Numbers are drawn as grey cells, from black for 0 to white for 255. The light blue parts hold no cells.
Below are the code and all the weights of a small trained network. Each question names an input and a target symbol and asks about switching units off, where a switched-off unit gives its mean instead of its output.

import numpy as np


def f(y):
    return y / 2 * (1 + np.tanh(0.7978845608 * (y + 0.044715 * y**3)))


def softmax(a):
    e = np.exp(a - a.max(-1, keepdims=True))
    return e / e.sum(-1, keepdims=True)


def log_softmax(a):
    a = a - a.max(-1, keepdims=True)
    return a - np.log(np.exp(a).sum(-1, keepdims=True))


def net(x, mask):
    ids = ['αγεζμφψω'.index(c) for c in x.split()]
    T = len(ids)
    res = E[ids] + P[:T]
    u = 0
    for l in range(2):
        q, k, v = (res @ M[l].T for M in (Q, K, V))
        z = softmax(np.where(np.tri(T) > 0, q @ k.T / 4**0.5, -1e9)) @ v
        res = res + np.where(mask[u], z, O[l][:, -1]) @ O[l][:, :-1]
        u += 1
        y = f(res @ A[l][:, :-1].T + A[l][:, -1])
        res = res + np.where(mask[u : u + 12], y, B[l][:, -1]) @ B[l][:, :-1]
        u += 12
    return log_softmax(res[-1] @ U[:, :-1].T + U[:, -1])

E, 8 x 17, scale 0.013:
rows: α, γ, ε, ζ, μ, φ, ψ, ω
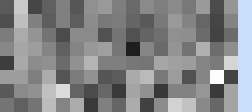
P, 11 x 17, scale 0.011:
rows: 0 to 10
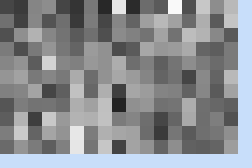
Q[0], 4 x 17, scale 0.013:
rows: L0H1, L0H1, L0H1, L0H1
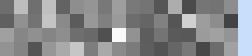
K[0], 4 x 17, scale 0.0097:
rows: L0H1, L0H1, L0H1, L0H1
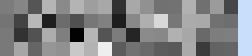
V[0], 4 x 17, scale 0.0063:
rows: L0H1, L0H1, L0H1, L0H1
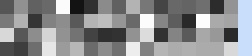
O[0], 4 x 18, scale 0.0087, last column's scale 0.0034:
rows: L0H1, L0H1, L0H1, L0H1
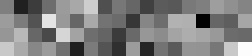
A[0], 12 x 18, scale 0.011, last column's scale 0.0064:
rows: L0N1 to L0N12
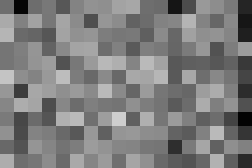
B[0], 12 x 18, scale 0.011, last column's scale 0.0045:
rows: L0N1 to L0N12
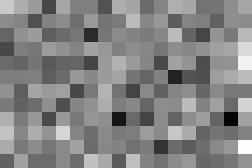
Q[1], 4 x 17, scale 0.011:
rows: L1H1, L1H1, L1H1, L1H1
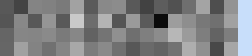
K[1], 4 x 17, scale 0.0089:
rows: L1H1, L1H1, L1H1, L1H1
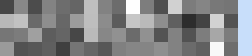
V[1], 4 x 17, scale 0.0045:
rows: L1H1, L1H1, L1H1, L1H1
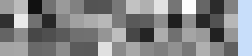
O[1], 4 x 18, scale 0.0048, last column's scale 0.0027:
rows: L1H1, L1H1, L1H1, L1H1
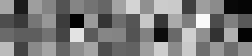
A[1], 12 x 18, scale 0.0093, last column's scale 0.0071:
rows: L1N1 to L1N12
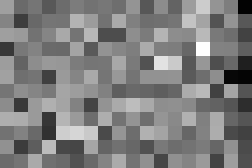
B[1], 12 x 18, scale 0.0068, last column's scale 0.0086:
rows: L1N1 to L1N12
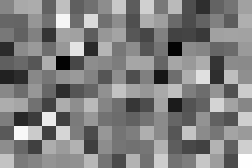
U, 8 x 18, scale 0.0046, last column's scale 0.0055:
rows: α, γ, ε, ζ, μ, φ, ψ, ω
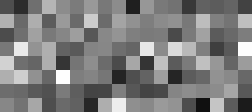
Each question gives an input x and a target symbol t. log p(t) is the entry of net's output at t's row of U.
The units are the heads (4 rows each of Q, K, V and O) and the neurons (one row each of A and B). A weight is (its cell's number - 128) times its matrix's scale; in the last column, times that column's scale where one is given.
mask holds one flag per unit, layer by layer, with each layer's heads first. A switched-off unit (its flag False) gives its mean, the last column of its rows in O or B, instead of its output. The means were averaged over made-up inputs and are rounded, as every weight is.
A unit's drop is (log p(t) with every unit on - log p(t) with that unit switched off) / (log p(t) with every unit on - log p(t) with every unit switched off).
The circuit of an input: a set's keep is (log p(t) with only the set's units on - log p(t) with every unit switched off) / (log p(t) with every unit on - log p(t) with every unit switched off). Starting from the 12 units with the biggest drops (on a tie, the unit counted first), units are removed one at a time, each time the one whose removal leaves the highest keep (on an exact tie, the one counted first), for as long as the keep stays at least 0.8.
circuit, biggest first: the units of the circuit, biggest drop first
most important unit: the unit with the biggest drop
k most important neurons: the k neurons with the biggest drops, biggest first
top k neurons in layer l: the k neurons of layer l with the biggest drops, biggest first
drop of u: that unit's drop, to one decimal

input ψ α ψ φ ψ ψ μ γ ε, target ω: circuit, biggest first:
[L0H1 L0N5]
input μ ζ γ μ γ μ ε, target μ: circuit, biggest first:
[L1N12 L0H1 L1H1]
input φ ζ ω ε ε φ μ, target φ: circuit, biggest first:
[L0H1 L1H1 L0N5 L1N3]
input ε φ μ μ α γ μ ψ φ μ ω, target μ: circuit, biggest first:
[L0H1 L1N1 L0N5]
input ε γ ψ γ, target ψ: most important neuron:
[L0N3]
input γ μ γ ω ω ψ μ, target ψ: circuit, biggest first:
[L0H1 L0N3 L1H1]
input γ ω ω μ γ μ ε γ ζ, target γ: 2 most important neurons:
[L0N1 L1N12]
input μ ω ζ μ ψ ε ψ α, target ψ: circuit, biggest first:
[L0H1 L0N3 L1H1]
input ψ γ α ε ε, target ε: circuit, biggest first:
[L0H1 L1N4 L1H1]
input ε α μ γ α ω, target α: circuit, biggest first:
[L0H1 L1N2 L1H1]
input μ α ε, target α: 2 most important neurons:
[L1N2 L1N11]
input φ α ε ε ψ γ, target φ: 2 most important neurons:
[L1N10 L0N5]
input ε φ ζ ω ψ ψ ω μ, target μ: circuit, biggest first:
[L0H1 L0N8]
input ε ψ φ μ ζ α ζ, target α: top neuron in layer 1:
[L1N6]
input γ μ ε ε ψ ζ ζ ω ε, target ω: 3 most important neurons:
[L1N1 L1N7 L0N8]
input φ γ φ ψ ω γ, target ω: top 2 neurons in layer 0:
[L0N8 L0N6]
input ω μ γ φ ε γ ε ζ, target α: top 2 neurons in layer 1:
[L1N9 L1N6]
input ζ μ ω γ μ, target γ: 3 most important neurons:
[L0N1 L1N2 L1N7]
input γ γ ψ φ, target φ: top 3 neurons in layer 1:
[L1N10 L1N3 L1N7]
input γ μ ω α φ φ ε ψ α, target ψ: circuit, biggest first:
[L0H1 L0N3 L1N12]
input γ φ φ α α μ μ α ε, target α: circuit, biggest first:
[L0H1]
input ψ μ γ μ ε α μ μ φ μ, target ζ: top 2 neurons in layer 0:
[L0N12 L0N11]
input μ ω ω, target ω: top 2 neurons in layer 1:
[L1N1 L1N7]
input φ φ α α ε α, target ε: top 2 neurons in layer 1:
[L1N4 L1N6]
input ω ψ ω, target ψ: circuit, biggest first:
[L0H1 L0N3]
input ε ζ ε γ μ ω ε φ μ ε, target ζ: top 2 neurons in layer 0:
[L0N6 L0N11]
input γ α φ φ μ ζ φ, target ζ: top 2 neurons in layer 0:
[L0N12 L0N6]
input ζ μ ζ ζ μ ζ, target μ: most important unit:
L1N12
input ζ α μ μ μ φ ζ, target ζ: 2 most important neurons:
[L0N12 L0N11]
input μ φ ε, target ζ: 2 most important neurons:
[L0N11 L1N7]
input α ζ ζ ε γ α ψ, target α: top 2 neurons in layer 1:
[L1N2 L1N11]
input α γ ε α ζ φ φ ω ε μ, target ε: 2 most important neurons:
[L1N4 L0N6]
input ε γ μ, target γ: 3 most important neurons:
[L0N1 L1N12 L1N2]
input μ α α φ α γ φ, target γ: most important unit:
L1H1
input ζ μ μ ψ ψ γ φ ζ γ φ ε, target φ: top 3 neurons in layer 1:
[L1N3 L1N7 L1N5]
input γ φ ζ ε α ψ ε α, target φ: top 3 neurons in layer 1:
[L1N10 L1N7 L1N5]
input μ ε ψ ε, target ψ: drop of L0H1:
1.2
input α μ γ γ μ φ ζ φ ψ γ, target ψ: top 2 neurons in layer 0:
[L0N6 L0N3]
